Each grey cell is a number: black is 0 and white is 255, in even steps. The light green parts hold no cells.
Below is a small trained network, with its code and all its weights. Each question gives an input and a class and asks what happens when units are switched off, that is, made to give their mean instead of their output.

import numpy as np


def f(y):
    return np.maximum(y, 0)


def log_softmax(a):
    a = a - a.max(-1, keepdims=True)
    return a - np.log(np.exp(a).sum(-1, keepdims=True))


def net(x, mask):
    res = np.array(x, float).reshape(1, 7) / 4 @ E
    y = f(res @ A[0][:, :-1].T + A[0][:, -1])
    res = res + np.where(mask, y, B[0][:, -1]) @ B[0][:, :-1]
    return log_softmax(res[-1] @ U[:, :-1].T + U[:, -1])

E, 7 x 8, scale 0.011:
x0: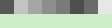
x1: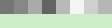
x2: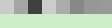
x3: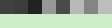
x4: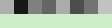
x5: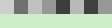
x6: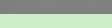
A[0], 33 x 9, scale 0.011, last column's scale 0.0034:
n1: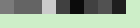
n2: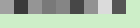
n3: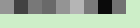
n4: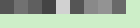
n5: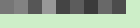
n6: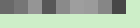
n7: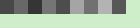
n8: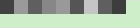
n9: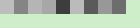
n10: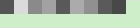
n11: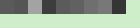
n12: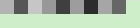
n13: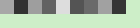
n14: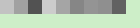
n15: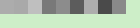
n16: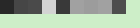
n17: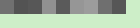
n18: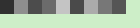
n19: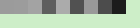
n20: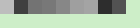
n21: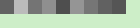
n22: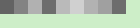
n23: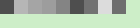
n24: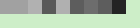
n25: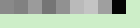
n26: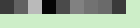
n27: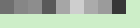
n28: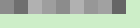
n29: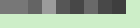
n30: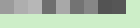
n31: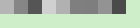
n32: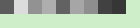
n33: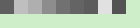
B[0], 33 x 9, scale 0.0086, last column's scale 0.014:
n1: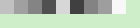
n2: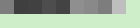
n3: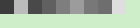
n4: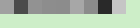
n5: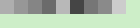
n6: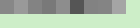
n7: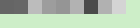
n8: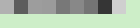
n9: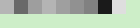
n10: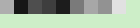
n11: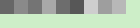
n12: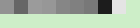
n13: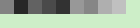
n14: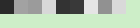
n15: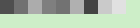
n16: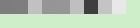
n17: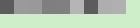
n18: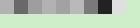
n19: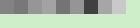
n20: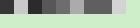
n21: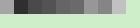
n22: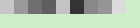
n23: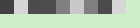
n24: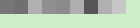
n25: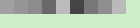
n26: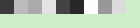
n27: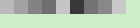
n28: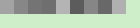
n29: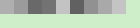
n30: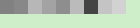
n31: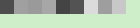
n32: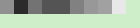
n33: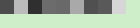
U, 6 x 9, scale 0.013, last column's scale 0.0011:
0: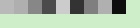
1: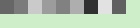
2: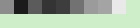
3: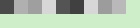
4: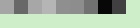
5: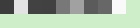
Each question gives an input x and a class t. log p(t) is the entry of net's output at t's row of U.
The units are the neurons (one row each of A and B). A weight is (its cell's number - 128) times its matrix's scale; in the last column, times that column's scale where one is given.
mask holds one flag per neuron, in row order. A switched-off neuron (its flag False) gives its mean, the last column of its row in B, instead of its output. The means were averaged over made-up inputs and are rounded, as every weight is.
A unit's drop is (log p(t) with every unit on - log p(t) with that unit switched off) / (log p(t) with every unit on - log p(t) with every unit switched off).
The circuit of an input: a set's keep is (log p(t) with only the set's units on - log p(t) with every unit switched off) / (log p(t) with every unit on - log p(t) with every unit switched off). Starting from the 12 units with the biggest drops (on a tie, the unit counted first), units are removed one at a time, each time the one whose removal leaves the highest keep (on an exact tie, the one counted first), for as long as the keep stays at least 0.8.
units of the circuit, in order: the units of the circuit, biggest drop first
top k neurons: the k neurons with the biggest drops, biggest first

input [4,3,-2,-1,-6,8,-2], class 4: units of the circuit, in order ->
[n9]
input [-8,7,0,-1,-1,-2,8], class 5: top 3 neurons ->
[n20, n3, n1]
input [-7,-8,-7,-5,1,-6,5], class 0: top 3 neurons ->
[n1, n29, n14]
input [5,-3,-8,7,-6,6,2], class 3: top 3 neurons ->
[n26, n11, n15]
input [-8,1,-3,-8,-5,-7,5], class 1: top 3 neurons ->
[n15, n30, n19]
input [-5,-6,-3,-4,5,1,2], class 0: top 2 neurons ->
[n1, n10]
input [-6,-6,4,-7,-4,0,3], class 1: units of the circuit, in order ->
[n15, n30]
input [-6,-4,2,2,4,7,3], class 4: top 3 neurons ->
[n12, n9, n23]
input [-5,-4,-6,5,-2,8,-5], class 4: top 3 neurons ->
[n12, n9, n14]
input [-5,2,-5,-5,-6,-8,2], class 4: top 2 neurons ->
[n18, n8]
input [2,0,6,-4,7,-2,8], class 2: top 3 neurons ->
[n13, n2, n26]
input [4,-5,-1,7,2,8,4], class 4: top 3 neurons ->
[n12, n9, n15]
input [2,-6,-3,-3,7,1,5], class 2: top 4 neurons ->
[n13, n2, n22, n27]
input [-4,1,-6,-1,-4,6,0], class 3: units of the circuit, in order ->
[n26]
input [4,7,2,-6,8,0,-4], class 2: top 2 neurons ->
[n13, n2]
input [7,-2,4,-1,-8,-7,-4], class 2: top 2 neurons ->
[n10, n32]
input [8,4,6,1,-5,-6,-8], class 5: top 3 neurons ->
[n23, n33, n26]
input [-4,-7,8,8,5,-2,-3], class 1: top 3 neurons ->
[n16, n7, n26]
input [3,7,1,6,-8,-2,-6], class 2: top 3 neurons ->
[n10, n32, n1]
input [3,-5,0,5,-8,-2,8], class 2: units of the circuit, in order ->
[n10]
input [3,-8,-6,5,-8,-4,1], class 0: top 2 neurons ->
[n1, n5]
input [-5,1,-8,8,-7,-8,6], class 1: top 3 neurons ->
[n16, n7, n17]
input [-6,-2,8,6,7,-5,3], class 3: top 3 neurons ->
[n14, n31, n10]
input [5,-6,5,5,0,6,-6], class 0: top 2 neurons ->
[n1, n5]
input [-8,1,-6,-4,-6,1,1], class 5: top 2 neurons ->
[n3, n20]
